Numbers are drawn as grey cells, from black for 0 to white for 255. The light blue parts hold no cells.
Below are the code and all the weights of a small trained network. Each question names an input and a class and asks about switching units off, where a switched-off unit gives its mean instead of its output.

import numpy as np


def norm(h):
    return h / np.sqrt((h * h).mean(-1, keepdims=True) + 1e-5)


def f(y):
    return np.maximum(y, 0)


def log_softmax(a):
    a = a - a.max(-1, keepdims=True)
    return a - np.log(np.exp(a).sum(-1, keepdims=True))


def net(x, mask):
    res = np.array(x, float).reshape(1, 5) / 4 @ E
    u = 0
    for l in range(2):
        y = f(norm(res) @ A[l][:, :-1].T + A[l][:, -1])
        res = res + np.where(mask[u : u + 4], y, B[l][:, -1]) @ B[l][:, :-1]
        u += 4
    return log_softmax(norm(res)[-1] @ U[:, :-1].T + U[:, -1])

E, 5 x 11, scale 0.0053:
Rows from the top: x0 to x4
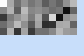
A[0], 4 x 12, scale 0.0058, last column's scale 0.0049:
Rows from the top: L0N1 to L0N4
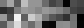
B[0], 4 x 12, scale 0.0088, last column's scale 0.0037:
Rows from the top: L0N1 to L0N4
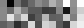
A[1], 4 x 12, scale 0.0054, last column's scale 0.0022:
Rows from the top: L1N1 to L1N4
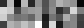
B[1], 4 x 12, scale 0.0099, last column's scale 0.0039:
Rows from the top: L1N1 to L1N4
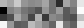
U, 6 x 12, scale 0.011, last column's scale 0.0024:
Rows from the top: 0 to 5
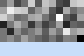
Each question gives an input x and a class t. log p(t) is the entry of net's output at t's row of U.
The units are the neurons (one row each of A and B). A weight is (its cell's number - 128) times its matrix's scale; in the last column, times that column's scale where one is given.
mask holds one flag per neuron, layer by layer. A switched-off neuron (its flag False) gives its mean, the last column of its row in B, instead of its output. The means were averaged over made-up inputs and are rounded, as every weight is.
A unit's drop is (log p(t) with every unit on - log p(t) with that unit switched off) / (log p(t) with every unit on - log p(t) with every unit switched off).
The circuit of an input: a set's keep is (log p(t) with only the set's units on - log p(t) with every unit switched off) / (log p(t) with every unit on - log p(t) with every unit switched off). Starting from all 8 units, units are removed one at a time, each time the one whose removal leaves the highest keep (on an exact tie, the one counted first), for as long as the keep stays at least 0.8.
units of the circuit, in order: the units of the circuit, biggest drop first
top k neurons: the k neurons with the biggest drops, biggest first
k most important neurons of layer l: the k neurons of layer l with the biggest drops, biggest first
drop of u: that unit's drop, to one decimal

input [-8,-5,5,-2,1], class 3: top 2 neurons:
[L0N2 L0N1]
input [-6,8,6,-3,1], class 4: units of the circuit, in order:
[L0N1]
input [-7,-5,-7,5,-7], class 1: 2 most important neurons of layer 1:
[L1N4 L1N2]
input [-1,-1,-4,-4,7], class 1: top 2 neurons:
[L1N1 L0N4]
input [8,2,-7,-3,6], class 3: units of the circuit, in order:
[L1N2 L1N4]
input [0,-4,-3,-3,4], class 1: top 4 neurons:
[L0N4 L0N1 L1N1 L1N4]
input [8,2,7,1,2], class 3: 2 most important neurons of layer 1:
[L1N3 L1N2]
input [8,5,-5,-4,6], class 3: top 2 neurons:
[L1N2 L0N4]
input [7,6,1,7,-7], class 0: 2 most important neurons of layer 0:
[L0N4 L0N2]
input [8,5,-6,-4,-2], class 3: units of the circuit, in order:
[L1N2 L0N4 L1N4]
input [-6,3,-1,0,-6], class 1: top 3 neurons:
[L0N3 L1N2 L1N3]
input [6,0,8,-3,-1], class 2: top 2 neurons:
[L1N4 L0N4]
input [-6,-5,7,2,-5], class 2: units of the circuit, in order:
[L1N4 L0N1]
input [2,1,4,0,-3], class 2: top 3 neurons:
[L1N4 L1N1 L0N4]
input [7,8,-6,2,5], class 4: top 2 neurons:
[L0N1 L1N4]
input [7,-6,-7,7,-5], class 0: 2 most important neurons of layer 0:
[L0N4 L0N1]
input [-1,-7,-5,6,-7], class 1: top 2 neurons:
[L0N3 L0N1]
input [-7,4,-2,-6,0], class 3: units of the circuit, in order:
[L0N2]
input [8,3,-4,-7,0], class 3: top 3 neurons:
[L1N2 L0N4 L1N3]
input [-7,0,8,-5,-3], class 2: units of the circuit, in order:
[L1N4 L0N4]
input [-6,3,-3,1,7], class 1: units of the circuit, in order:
[L1N1]
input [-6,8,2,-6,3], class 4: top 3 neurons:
[L0N1 L0N4 L1N2]
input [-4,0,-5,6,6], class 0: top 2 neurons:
[L0N4 L0N3]
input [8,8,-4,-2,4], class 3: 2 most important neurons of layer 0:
[L0N4 L0N3]
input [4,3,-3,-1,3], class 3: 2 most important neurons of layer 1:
[L1N3 L1N4]
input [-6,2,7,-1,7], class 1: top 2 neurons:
[L1N1 L0N4]
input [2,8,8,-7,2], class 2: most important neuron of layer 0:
[L0N4]
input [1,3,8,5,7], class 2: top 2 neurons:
[L1N4 L0N3]
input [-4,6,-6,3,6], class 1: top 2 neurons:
[L1N1 L1N4]
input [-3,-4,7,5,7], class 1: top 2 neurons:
[L1N1 L0N1]
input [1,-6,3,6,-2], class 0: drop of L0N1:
0.1
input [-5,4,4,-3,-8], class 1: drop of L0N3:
1.1
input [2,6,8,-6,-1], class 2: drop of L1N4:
0.9
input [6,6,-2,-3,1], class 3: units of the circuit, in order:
[L1N2]
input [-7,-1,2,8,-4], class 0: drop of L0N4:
1.2
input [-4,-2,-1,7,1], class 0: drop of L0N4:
1.0
